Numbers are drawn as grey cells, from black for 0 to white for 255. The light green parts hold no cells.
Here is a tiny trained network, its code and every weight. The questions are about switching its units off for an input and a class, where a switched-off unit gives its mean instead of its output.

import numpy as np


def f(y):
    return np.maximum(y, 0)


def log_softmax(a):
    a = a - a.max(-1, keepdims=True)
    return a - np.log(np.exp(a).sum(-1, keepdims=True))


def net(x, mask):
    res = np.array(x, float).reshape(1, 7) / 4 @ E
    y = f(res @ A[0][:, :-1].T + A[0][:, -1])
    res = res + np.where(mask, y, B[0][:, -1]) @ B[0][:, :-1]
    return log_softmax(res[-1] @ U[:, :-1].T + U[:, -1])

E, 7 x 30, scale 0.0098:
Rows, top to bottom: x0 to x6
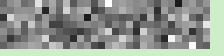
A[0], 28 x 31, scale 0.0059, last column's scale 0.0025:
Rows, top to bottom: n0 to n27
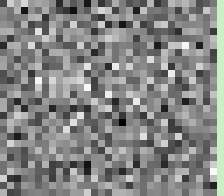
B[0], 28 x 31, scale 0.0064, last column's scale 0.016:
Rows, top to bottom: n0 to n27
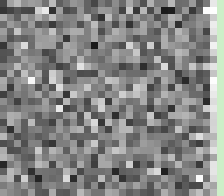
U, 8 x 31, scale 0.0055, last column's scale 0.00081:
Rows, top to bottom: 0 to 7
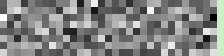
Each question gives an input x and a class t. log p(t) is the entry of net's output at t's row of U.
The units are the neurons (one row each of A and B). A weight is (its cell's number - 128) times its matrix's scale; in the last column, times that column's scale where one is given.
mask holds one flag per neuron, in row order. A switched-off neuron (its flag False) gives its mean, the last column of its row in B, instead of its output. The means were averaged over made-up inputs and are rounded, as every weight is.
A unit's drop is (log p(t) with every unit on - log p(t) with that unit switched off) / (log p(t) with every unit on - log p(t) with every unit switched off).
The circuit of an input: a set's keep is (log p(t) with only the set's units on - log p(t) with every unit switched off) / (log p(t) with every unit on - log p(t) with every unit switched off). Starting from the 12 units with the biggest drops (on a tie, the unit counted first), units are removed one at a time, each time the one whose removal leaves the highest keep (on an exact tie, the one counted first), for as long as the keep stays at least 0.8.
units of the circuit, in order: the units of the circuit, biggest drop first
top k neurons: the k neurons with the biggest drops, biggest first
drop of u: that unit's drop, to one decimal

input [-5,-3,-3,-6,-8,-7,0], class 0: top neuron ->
[n17]
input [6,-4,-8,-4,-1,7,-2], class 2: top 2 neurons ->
[n11; n19]
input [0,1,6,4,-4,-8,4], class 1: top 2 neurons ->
[n16; n6]
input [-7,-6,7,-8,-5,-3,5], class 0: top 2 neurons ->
[n3; n17]
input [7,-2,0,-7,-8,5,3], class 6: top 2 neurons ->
[n10; n11]
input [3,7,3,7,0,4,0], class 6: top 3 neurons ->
[n6; n0; n24]
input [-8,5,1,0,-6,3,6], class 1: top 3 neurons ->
[n16; n6; n13]
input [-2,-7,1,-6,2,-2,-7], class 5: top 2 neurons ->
[n14; n25]
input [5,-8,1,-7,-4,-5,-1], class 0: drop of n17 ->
0.0
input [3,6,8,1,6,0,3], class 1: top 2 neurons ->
[n6; n16]
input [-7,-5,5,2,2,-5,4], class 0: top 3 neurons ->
[n17; n3; n20]
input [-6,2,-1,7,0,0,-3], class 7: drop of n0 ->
0.1
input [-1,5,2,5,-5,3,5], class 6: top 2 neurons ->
[n11; n24]
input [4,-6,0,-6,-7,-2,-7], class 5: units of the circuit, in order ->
[n14]
